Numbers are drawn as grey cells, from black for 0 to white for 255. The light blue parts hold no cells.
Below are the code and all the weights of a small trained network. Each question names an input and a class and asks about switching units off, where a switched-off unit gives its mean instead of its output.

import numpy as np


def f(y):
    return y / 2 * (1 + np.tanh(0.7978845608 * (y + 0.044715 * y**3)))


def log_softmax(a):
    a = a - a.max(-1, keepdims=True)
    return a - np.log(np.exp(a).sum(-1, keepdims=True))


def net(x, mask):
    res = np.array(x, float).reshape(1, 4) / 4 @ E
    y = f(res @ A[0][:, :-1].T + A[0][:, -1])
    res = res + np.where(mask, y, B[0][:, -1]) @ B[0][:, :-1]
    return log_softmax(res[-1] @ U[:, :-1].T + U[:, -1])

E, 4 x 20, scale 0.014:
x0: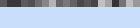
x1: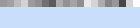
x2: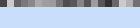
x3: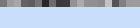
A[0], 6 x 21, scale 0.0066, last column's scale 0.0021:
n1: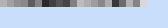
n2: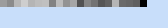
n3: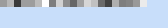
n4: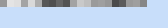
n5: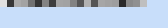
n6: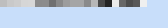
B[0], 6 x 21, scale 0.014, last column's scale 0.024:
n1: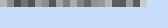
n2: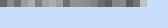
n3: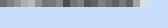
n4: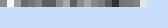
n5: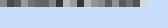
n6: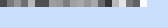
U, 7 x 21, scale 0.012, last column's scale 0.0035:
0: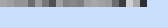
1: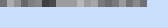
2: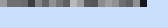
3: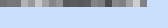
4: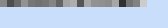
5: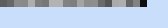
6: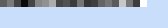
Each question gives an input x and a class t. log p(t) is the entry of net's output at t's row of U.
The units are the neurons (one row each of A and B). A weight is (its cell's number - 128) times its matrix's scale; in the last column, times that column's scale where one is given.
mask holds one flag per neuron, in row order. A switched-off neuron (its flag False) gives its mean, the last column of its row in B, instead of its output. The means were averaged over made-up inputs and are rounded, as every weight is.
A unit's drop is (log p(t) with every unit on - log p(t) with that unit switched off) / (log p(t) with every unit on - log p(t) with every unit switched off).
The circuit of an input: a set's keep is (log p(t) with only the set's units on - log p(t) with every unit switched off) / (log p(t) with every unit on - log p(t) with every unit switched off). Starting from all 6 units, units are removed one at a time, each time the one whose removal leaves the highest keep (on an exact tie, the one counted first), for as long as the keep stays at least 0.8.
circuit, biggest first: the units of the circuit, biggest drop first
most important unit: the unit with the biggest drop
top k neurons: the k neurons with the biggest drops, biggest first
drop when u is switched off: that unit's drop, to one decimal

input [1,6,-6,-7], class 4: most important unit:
n5
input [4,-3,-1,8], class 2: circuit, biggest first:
n4, n1
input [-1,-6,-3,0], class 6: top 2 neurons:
n6, n5
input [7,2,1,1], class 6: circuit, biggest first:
n5, n4, n3, n6
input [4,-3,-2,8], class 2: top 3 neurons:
n4, n1, n6
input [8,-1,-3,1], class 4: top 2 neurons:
n6, n4
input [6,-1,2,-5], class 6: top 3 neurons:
n6, n3, n5
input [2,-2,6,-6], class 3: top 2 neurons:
n6, n3
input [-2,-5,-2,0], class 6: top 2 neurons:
n6, n5
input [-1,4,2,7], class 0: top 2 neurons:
n6, n1
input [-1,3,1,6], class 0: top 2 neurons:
n6, n1
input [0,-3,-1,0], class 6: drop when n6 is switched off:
0.5
